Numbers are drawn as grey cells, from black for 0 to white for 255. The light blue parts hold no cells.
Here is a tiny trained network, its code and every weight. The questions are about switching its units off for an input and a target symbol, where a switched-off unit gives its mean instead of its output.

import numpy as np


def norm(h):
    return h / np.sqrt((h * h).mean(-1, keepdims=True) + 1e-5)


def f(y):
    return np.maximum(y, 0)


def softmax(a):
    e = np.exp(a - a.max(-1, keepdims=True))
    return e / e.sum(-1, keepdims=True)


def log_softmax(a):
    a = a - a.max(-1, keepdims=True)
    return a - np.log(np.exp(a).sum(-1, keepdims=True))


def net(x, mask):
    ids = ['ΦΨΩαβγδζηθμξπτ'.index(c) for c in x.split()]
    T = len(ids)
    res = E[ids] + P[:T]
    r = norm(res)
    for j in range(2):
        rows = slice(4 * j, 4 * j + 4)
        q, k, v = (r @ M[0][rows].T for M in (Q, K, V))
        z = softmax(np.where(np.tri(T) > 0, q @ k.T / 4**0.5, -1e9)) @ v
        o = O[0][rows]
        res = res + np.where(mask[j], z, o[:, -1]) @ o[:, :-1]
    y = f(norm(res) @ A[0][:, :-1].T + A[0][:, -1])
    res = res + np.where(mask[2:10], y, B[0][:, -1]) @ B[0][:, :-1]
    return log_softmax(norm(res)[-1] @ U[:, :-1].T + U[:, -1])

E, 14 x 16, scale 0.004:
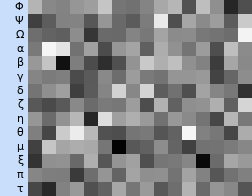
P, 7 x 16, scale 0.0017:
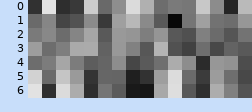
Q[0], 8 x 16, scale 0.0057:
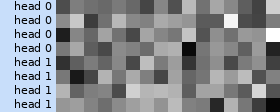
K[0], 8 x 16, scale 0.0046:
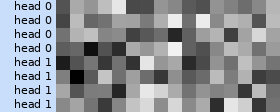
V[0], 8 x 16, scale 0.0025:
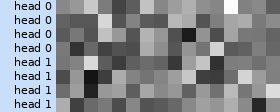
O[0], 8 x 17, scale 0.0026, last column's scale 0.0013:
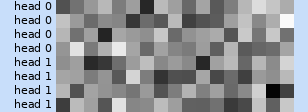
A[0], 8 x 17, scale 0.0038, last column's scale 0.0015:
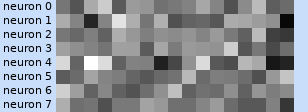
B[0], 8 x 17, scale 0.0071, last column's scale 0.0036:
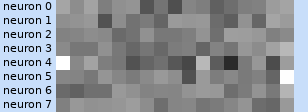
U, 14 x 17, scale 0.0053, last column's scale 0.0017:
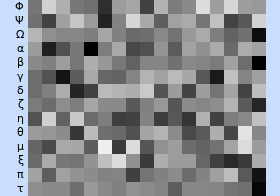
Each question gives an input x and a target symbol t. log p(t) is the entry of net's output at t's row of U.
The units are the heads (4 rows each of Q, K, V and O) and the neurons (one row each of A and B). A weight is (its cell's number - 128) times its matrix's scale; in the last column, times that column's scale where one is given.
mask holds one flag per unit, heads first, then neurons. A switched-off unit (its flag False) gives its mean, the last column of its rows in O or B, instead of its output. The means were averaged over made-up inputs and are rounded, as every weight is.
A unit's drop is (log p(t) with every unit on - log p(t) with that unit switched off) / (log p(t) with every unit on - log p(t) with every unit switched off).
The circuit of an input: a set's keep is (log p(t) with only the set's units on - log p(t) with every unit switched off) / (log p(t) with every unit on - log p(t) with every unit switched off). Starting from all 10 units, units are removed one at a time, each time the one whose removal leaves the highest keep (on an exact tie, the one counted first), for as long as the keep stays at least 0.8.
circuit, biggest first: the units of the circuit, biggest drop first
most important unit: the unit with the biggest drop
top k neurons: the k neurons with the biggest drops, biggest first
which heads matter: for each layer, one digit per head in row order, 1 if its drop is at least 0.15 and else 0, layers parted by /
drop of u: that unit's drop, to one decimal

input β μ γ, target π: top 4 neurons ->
neuron 3; neuron 7; neuron 2; neuron 6
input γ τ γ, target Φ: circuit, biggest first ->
head 1; neuron 2; neuron 3; head 0
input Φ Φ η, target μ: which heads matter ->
00
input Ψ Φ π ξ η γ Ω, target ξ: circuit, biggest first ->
head 0; neuron 7
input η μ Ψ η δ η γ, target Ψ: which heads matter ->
01
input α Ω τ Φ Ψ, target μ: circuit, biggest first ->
head 0; neuron 0
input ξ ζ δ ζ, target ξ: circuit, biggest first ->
head 0
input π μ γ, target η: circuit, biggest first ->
head 0; neuron 3; neuron 7
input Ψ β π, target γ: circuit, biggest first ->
head 0; neuron 6
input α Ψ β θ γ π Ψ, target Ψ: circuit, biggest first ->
head 1; neuron 5
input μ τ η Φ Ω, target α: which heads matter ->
10
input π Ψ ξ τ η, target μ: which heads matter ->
01
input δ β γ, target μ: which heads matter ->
10
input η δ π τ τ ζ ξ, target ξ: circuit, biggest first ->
head 0; head 1
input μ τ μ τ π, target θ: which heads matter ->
10
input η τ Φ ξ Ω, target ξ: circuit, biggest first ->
head 0
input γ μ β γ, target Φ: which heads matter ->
11
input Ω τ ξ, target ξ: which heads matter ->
10
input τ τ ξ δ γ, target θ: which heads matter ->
10
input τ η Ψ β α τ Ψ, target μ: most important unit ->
head 1
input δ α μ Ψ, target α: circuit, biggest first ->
head 0; head 1
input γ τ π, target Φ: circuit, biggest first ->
neuron 2; neuron 3; head 0; head 1
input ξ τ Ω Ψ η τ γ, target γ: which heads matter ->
11
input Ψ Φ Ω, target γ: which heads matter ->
01
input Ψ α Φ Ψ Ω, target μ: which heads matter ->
10
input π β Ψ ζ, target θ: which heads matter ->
00
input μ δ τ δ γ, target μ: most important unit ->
head 0
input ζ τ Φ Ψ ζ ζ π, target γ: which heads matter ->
11
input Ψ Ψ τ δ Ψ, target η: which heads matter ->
10
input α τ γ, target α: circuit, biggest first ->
head 1; neuron 3
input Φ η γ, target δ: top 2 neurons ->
neuron 7; neuron 2
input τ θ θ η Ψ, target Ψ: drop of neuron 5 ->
0.2
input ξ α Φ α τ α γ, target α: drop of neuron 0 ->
0.1
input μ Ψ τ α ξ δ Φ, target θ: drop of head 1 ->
1.1
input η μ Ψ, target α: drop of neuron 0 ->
0.0
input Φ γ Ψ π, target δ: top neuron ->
neuron 2
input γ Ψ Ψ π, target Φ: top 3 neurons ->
neuron 2; neuron 3; neuron 4
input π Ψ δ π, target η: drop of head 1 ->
0.1
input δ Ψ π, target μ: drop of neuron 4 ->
0.1
